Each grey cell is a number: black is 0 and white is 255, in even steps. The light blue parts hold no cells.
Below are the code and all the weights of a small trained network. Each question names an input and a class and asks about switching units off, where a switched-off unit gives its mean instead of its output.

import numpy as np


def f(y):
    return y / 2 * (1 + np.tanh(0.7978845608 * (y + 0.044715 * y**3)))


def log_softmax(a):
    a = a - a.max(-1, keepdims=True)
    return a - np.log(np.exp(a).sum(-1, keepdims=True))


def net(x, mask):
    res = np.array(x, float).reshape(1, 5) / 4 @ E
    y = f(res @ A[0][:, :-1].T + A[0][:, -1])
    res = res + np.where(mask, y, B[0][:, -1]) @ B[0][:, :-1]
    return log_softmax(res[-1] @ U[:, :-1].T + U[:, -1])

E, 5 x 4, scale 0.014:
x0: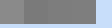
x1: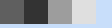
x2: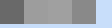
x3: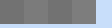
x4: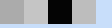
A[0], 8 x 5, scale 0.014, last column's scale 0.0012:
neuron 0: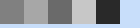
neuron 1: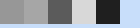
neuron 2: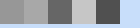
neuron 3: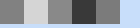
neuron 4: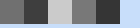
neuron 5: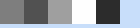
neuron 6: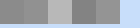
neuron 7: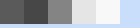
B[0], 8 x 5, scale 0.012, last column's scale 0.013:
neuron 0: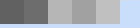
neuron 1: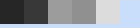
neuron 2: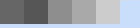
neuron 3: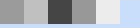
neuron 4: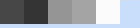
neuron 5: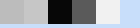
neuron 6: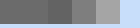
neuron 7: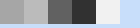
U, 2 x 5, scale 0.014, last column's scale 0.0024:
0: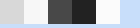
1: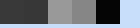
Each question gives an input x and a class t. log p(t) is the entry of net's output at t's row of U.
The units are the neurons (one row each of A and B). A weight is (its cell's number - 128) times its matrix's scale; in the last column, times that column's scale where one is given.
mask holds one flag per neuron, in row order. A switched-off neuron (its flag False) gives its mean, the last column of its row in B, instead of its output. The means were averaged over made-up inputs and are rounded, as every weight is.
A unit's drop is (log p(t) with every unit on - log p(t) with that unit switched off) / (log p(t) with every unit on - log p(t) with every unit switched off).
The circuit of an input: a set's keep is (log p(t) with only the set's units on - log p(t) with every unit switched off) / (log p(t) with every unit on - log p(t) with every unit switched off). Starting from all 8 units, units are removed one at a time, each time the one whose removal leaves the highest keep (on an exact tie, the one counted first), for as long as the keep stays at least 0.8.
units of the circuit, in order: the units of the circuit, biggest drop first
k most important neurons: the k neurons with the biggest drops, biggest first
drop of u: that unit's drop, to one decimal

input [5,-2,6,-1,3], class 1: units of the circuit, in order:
[neuron 5]
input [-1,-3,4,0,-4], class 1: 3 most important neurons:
[neuron 5; neuron 7; neuron 4]
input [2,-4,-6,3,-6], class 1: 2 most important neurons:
[neuron 5; neuron 7]
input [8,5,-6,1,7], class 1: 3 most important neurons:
[neuron 1; neuron 2; neuron 0]
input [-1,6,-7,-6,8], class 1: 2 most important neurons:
[neuron 1; neuron 2]
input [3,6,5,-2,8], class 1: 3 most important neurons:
[neuron 1; neuron 2; neuron 0]
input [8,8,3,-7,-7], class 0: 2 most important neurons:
[neuron 5; neuron 7]
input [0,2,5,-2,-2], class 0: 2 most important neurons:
[neuron 1; neuron 2]
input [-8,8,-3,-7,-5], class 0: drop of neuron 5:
0.7
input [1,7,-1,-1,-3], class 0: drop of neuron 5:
0.1
